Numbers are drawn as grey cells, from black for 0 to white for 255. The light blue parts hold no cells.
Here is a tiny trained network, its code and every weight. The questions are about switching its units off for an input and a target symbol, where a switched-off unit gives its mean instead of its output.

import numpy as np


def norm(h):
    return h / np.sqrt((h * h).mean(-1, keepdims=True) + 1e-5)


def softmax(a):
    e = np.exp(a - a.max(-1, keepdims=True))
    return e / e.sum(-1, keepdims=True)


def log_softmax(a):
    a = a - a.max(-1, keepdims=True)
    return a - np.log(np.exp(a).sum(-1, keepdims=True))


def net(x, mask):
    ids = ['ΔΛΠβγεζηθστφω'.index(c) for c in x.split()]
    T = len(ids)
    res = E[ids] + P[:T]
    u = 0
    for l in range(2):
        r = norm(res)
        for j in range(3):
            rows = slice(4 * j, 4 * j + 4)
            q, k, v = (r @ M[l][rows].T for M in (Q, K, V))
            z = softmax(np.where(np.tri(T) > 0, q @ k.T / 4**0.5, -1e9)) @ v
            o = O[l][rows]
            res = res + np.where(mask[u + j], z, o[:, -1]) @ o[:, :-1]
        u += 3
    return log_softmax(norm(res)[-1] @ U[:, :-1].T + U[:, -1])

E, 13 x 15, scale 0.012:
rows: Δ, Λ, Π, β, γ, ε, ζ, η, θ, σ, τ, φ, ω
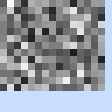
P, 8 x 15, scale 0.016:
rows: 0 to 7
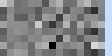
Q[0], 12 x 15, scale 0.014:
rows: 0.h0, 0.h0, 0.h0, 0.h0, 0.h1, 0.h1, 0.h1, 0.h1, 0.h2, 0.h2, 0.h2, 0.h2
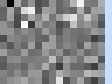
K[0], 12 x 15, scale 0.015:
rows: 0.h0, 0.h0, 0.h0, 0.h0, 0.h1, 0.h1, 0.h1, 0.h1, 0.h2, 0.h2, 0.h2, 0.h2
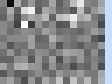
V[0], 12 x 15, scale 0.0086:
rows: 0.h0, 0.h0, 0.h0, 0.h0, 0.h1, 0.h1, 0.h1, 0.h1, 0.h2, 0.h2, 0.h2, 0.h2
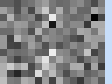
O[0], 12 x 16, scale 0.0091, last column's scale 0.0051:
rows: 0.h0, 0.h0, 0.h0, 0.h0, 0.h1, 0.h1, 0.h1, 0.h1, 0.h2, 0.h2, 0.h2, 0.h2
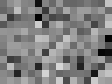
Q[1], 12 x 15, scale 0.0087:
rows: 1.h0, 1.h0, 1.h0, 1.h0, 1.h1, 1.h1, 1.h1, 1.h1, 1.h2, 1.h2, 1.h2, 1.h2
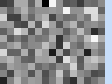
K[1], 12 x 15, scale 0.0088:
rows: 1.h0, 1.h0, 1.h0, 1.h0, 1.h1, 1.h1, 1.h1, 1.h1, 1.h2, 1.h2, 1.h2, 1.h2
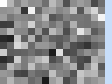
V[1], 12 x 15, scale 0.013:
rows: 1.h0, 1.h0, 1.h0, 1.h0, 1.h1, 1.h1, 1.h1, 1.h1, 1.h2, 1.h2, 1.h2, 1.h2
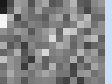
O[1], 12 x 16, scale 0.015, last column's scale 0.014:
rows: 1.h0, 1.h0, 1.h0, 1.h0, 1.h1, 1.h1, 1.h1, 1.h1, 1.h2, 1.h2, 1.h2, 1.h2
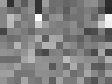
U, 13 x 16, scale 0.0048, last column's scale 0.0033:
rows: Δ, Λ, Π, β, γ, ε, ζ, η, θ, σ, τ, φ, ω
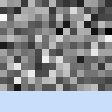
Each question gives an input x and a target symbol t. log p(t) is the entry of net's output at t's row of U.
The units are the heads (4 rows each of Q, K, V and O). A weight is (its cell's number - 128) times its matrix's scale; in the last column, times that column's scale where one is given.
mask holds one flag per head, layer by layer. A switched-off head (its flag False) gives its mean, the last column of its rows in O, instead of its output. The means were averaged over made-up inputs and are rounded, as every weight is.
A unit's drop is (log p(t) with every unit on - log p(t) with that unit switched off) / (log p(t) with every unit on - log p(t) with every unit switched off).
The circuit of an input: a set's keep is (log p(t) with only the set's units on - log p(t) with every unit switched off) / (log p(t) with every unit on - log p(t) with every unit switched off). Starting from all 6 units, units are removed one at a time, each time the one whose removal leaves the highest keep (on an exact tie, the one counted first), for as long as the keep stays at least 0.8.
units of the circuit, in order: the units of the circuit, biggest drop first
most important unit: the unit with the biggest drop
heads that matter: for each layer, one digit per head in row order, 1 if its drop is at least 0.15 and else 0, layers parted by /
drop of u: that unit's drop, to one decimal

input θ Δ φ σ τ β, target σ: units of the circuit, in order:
(0.h2, 1.h0)
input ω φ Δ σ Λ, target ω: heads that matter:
000 / 110
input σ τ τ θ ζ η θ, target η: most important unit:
0.h1
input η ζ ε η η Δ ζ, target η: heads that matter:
000 / 100
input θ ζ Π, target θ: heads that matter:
001 / 000
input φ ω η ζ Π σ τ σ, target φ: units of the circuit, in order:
(1.h1, 1.h0, 0.h1)
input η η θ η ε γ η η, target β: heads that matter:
111 / 100
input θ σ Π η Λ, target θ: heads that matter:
001 / 000
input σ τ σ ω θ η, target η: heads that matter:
001 / 100
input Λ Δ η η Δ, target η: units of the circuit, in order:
(1.h1, 1.h0)
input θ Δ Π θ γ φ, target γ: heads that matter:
001 / 100
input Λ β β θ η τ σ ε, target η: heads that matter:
000 / 110
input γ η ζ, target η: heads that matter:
001 / 100
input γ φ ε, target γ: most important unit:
0.h2
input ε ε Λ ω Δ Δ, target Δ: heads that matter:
111 / 110
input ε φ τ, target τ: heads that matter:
010 / 110
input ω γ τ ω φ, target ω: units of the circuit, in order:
(1.h1, 1.h0, 0.h1)
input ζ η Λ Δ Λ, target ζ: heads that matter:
000 / 111
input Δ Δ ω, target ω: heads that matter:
110 / 110
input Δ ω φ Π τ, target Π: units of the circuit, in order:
(1.h2, 1.h0)
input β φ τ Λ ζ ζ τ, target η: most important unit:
1.h0
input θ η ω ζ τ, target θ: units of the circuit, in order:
(0.h2, 1.h0)
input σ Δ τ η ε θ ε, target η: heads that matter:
000 / 100
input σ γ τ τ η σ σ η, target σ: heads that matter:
001 / 100
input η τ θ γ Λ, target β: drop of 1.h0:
0.1
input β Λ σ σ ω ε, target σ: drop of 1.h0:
0.4
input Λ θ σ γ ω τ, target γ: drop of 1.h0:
0.4
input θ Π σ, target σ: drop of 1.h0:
0.3
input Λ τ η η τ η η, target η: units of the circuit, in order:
(1.h0)
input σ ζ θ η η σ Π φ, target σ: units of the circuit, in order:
(0.h2, 1.h0)
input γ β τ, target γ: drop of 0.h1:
0.1
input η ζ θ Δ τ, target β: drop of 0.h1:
0.2
